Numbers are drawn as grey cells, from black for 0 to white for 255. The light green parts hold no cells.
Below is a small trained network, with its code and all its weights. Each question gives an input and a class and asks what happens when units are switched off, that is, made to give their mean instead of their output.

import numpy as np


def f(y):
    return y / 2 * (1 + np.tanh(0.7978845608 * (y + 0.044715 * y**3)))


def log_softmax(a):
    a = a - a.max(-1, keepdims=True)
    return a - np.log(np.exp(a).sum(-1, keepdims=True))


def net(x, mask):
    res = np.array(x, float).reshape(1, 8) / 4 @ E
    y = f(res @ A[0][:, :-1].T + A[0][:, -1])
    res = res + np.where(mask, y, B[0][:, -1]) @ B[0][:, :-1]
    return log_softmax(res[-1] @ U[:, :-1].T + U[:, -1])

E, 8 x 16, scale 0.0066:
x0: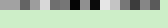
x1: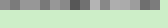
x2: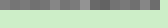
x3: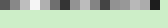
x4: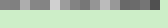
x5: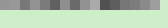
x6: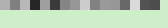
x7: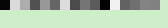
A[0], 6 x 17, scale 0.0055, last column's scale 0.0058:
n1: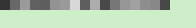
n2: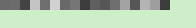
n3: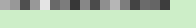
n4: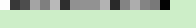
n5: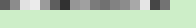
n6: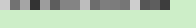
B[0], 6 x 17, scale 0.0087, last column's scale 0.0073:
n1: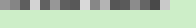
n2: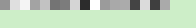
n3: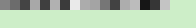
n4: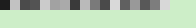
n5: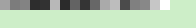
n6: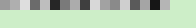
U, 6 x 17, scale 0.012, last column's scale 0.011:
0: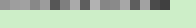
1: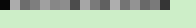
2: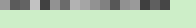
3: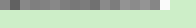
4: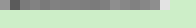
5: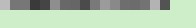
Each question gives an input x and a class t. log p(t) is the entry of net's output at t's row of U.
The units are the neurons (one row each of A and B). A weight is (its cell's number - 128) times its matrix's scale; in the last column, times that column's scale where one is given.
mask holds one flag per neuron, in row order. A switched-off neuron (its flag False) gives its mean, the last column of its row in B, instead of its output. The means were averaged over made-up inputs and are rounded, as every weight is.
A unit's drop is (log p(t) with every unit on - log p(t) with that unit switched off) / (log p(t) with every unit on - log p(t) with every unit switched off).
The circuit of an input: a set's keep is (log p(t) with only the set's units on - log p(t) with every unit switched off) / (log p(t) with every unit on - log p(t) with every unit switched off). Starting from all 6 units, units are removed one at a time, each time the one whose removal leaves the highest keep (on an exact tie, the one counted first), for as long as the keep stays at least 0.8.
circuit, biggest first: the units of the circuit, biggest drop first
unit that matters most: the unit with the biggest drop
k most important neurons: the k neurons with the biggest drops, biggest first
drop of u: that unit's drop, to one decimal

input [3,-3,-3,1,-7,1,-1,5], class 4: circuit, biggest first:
n4
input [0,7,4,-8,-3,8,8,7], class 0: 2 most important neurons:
n6, n5
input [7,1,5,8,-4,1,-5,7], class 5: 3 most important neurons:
n5, n4, n1
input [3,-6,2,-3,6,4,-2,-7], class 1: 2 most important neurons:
n4, n5
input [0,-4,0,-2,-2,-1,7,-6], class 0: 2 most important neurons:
n6, n5
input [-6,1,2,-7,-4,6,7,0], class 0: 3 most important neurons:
n6, n5, n3
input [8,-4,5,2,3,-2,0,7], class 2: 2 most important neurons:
n3, n4
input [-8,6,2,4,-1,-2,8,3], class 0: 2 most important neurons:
n6, n3
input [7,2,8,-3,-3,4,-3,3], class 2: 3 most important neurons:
n3, n4, n5
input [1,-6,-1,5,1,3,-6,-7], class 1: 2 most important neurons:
n4, n6
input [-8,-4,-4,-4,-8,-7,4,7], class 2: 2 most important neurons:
n1, n4
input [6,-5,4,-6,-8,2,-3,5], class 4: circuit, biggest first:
n4, n5
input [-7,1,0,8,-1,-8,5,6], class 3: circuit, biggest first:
n5, n4
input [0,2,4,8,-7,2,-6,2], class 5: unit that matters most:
n5
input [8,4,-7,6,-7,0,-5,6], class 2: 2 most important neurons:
n3, n4
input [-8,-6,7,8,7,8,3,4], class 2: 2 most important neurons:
n1, n4
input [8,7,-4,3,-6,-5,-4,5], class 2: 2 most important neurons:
n3, n4
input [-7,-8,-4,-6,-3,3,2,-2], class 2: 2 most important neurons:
n5, n1
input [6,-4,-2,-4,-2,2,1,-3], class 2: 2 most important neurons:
n3, n5
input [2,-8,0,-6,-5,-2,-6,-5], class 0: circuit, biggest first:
n2
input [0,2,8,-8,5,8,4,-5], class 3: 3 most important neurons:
n5, n4, n6
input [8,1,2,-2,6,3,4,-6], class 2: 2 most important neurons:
n3, n5
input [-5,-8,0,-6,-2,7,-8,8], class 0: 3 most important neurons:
n2, n4, n5
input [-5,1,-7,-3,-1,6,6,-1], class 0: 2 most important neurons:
n6, n5
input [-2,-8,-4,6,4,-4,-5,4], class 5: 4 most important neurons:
n5, n4, n6, n3
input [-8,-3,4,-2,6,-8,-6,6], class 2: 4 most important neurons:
n1, n4, n6, n5
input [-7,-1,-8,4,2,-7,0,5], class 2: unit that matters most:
n1
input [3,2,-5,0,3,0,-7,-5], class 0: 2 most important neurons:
n2, n5
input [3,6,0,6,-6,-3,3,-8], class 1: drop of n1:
0.0
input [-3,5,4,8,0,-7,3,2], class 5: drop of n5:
0.7
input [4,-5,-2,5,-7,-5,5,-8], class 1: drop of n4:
1.2
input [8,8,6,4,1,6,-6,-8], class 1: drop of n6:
0.1
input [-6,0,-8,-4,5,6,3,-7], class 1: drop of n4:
0.8
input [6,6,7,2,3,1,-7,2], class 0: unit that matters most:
n2
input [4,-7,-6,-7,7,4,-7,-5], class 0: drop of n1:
0.0
